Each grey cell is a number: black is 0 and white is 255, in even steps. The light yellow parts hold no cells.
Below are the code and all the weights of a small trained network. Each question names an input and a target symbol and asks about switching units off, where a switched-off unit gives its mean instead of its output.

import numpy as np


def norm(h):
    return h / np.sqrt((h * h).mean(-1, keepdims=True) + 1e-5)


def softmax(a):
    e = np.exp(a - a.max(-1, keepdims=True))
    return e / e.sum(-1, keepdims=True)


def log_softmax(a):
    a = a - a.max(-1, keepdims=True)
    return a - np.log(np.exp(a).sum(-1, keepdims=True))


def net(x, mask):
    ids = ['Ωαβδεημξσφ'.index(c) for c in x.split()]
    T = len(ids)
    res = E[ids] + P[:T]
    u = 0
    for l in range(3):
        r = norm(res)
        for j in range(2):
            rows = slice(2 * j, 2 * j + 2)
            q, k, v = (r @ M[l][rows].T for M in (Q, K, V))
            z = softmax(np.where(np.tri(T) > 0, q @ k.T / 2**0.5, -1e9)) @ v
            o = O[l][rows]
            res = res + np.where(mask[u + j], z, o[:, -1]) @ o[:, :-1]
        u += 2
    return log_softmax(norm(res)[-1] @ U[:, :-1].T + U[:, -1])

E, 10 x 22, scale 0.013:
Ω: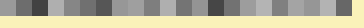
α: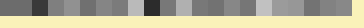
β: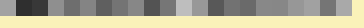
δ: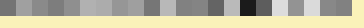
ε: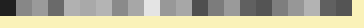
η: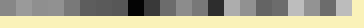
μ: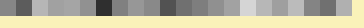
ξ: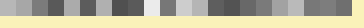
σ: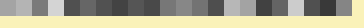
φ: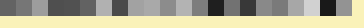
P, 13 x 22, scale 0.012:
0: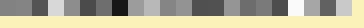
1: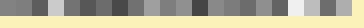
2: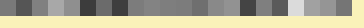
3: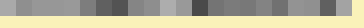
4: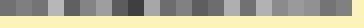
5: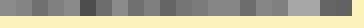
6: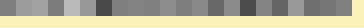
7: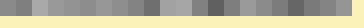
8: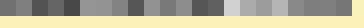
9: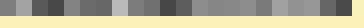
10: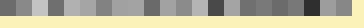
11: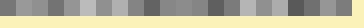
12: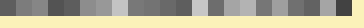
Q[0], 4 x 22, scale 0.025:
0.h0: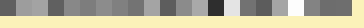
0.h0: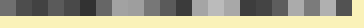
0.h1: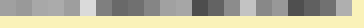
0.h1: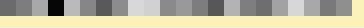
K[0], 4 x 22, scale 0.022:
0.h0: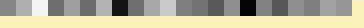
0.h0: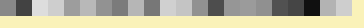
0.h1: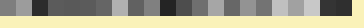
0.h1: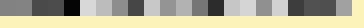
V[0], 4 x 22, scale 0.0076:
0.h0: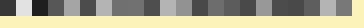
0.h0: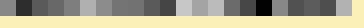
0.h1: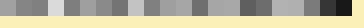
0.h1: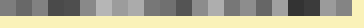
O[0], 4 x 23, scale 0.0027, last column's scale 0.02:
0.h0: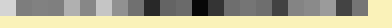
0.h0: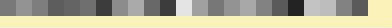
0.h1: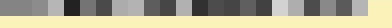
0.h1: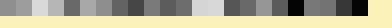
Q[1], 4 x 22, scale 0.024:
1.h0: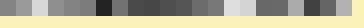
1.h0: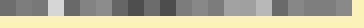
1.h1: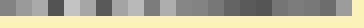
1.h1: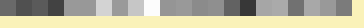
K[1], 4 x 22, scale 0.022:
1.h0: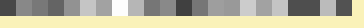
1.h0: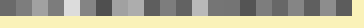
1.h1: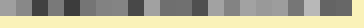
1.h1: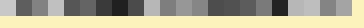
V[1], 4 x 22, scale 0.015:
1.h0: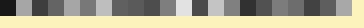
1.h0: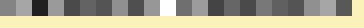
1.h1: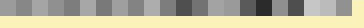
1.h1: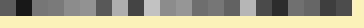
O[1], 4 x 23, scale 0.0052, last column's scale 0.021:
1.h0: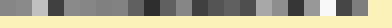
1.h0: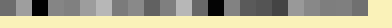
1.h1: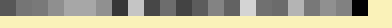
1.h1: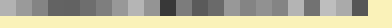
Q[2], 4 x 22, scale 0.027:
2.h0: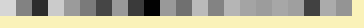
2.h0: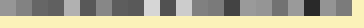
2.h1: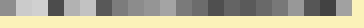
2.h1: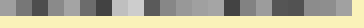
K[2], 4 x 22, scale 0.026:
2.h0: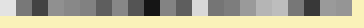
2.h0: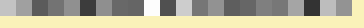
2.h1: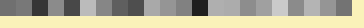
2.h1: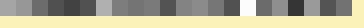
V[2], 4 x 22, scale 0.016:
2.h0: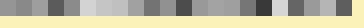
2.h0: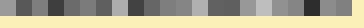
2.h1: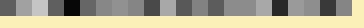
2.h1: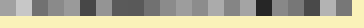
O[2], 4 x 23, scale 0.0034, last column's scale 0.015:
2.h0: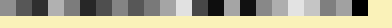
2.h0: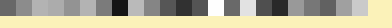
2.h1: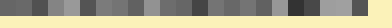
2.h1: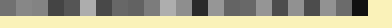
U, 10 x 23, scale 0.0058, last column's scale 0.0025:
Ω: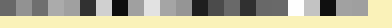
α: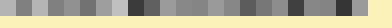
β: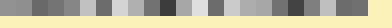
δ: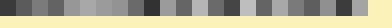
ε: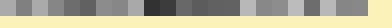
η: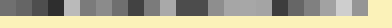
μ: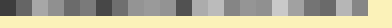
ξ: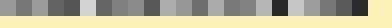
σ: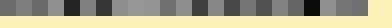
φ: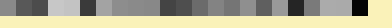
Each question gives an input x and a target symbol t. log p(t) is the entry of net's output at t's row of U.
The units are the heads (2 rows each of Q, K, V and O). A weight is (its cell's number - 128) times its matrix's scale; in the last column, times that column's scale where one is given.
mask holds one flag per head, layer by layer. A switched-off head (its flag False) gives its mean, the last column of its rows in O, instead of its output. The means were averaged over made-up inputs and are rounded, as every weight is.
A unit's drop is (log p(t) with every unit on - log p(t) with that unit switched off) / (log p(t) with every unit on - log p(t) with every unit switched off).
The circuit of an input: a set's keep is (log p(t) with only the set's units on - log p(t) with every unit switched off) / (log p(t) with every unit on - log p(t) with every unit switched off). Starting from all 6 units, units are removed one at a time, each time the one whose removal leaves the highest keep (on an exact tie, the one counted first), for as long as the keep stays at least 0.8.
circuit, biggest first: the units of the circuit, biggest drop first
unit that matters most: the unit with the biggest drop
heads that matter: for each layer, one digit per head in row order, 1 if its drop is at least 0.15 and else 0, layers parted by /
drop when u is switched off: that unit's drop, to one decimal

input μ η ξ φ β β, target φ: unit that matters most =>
2.h1
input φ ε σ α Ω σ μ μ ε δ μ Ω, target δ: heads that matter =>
01 / 01 / 00
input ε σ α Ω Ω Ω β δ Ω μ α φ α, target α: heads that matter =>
00 / 01 / 00
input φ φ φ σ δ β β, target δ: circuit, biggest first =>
[1.h1, 0.h1]
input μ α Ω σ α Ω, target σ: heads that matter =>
00 / 10 / 01
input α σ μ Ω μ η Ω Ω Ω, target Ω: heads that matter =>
00 / 10 / 00
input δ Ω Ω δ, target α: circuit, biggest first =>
[1.h1, 2.h0]
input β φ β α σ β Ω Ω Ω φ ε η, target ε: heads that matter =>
00 / 01 / 00
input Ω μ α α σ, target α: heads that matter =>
00 / 11 / 00
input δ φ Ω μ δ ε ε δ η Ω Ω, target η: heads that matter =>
01 / 00 / 11
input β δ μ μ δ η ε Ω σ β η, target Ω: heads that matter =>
00 / 10 / 00
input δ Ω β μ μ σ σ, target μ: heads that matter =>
00 / 10 / 00
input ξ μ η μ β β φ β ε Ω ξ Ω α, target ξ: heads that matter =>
00 / 00 / 11
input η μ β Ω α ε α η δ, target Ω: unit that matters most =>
2.h0
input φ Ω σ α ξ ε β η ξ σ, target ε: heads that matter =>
00 / 11 / 00
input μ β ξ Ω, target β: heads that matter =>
10 / 10 / 10
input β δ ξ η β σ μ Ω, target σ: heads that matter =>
00 / 00 / 01
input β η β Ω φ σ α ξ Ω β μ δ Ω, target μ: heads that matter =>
10 / 00 / 10
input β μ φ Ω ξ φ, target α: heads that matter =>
00 / 00 / 10
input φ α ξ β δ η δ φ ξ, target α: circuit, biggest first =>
[1.h0, 0.h1]
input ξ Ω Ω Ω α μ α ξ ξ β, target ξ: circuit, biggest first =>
[2.h1]
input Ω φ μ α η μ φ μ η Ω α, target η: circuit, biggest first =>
[0.h1, 2.h1]
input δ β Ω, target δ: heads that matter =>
00 / 01 / 10
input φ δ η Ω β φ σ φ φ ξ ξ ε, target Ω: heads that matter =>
00 / 00 / 10
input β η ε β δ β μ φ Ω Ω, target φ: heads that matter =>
00 / 00 / 11
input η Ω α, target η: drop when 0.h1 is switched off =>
0.3
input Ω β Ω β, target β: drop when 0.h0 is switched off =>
0.2
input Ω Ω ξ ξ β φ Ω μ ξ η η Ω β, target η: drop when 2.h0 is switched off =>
0.3
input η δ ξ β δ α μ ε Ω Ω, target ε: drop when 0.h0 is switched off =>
0.0
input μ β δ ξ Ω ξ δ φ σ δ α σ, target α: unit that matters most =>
1.h1
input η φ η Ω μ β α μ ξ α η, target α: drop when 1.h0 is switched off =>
0.4
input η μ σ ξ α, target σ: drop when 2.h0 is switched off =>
0.1
